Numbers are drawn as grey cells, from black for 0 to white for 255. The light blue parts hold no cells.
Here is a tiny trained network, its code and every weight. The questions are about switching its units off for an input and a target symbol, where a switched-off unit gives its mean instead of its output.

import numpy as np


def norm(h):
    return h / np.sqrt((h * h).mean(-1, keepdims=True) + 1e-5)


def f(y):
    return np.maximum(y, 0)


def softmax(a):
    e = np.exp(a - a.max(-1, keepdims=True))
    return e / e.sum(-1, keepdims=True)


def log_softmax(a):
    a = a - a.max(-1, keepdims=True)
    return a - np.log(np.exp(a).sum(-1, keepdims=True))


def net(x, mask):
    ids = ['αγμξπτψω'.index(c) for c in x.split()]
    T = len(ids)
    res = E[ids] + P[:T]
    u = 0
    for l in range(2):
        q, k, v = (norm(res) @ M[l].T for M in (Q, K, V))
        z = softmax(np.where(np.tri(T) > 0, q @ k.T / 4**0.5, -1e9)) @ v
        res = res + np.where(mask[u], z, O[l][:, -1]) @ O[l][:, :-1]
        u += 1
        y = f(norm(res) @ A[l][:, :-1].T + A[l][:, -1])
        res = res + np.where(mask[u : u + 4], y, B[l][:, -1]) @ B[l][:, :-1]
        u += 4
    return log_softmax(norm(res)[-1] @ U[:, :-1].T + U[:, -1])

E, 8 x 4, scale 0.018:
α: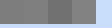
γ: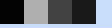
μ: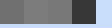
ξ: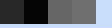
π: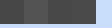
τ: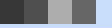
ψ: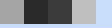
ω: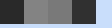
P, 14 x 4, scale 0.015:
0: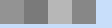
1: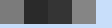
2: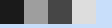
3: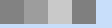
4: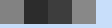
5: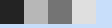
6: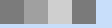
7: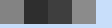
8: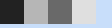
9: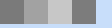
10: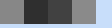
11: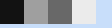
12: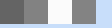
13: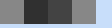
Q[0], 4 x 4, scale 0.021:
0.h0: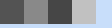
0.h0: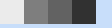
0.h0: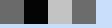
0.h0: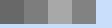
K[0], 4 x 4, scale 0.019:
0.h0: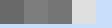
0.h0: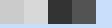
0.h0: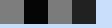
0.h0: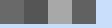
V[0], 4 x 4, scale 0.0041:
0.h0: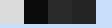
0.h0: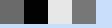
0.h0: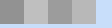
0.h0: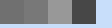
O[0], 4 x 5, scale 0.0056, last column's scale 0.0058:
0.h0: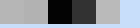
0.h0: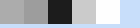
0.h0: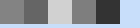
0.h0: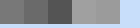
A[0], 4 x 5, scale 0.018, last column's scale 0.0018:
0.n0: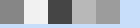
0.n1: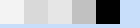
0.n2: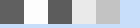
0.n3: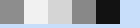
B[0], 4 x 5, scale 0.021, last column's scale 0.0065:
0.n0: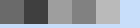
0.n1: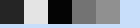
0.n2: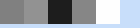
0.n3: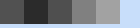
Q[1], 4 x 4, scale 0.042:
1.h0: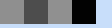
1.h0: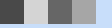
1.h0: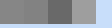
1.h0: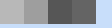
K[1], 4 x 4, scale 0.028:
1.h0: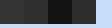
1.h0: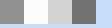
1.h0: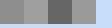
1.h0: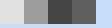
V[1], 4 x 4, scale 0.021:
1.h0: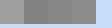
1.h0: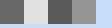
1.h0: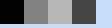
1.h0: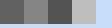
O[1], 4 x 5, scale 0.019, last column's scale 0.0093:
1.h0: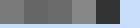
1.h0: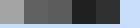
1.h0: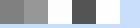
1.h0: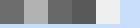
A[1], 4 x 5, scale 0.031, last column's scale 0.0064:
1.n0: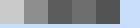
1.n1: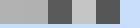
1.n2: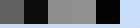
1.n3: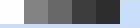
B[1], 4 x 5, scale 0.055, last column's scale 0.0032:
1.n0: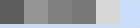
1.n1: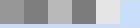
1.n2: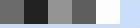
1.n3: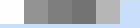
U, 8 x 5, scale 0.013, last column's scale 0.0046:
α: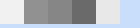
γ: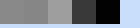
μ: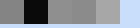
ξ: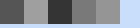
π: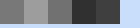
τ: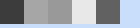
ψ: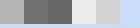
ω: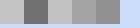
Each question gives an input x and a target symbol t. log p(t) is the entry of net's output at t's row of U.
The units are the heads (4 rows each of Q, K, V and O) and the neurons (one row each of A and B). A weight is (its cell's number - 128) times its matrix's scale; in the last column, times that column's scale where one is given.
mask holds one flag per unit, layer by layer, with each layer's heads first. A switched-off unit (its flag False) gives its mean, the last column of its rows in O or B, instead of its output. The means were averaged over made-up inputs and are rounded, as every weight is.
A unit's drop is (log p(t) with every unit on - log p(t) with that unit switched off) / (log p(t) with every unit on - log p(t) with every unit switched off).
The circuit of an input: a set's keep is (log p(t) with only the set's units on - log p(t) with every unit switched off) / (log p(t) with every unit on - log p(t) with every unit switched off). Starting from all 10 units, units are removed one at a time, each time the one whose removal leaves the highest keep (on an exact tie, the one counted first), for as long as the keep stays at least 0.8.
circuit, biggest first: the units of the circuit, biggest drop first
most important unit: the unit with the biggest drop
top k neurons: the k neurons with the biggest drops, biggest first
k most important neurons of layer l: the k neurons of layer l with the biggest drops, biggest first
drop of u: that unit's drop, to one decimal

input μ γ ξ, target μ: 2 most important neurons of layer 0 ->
(0.n3; 0.n2)
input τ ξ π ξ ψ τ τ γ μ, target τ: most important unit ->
0.n2
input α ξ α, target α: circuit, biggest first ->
(1.h0; 1.n3)
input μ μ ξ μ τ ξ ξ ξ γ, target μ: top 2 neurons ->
(0.n0; 0.n2)
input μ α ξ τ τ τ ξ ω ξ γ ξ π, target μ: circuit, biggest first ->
(1.h0; 0.n0; 0.n2; 0.n3)
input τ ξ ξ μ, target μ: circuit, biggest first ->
(0.n3; 0.h0)
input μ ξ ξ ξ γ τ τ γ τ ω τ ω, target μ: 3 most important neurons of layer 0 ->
(0.n0; 0.n2; 0.n3)
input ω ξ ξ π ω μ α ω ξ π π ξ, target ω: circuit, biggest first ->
(0.n2; 1.h0; 0.h0)
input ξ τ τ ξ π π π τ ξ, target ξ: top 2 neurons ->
(0.n2; 0.n0)
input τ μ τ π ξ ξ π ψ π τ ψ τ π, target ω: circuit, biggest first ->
(0.n2; 1.h0)
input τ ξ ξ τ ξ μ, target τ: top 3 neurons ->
(0.n0; 0.n2; 0.n3)
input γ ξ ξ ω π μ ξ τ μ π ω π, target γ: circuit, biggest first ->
(1.h0; 0.n0)
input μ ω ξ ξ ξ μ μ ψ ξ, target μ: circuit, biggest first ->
(1.h0; 0.n2; 0.n0; 0.n3)
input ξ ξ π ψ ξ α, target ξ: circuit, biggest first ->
(0.n2)
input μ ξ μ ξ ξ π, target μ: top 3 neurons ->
(0.n0; 0.n2; 1.n2)
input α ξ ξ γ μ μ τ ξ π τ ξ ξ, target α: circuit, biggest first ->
(1.h0; 0.n1; 1.n3)
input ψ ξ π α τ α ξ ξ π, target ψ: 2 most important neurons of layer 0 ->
(0.n2; 0.n3)
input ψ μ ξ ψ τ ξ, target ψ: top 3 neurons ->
(0.n2; 1.n1; 0.n1)
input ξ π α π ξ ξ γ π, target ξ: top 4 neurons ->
(0.n2; 0.n0; 1.n2; 0.n1)
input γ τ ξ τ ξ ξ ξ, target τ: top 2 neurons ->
(0.n2; 0.n1)
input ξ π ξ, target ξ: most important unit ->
1.h0
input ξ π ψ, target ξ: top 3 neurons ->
(0.n2; 0.n0; 1.n0)
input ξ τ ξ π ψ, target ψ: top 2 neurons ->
(1.n1; 0.n2)
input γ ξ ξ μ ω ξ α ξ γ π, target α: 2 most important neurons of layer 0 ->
(0.n0; 0.n3)
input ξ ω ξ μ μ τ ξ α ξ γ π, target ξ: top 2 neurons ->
(0.n0; 0.n2)
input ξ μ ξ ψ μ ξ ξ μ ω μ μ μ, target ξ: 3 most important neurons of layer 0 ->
(0.n3; 0.n2; 0.n0)
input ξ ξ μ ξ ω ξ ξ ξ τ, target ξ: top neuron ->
(0.n2)
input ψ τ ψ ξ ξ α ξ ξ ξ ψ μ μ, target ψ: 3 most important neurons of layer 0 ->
(0.n2; 0.n0; 0.n3)
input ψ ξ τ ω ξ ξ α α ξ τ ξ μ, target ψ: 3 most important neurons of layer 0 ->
(0.n2; 0.n3; 0.n0)
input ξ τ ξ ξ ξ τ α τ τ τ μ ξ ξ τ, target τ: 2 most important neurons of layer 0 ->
(0.n2; 0.n1)
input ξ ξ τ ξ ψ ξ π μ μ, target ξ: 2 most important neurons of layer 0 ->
(0.n2; 0.n0)
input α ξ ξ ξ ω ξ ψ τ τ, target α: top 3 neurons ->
(0.n1; 0.n2; 1.n3)
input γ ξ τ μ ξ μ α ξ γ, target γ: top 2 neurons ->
(0.n3; 0.n0)
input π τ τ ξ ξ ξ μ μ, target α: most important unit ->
0.n0
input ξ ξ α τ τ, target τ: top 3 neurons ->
(0.n2; 1.n2; 0.n1)
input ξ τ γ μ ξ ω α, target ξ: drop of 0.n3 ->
0.1
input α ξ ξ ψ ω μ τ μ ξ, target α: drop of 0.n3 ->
0.5
